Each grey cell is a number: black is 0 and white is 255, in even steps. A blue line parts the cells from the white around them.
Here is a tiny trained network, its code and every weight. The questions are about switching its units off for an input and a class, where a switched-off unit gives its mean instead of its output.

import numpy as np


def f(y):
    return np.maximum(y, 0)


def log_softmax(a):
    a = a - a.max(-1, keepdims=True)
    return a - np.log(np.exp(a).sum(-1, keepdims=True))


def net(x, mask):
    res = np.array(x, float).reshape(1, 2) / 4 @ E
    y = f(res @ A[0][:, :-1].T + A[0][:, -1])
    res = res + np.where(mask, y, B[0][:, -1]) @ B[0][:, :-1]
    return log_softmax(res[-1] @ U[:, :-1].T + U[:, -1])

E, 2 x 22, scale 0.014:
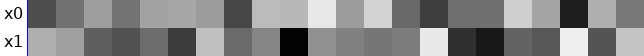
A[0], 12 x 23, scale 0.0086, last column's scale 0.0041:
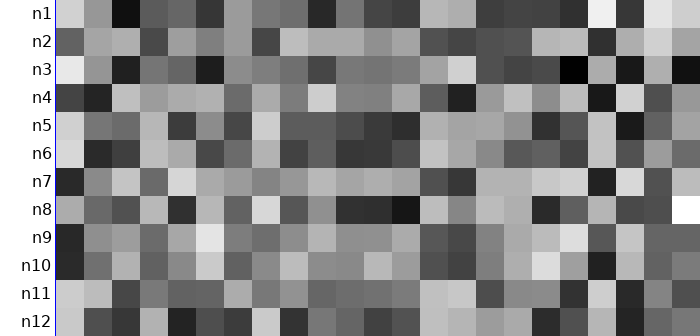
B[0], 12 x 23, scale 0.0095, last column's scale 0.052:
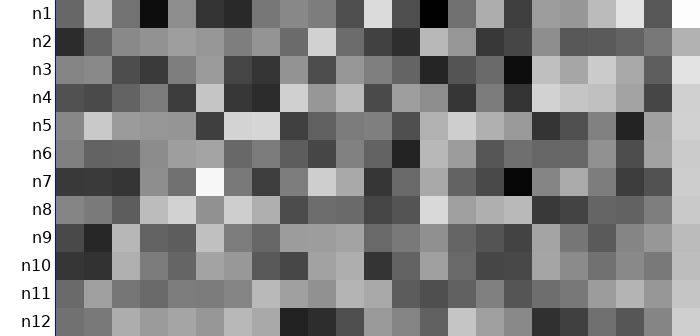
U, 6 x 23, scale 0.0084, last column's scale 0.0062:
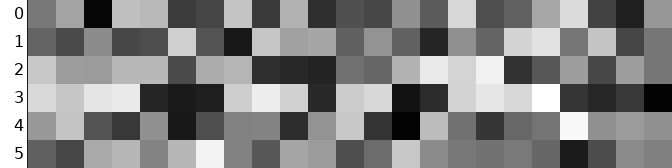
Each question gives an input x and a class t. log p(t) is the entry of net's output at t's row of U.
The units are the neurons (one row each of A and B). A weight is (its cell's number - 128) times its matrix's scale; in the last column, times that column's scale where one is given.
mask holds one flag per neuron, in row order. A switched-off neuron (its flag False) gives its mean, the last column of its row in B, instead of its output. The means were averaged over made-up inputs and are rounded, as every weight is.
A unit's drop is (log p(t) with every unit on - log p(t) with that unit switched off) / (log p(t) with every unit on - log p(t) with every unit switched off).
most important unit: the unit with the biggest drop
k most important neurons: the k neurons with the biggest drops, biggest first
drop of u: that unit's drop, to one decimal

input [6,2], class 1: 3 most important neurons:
[n5; n8; n12]
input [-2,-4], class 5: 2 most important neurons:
[n1; n3]
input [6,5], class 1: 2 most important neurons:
[n5; n8]
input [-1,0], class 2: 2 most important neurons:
[n1; n3]
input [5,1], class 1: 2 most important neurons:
[n5; n8]
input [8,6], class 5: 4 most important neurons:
[n1; n4; n3; n2]
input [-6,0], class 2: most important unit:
n8
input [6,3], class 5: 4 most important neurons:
[n1; n3; n4; n2]
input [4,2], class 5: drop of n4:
0.7
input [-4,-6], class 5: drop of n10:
0.0
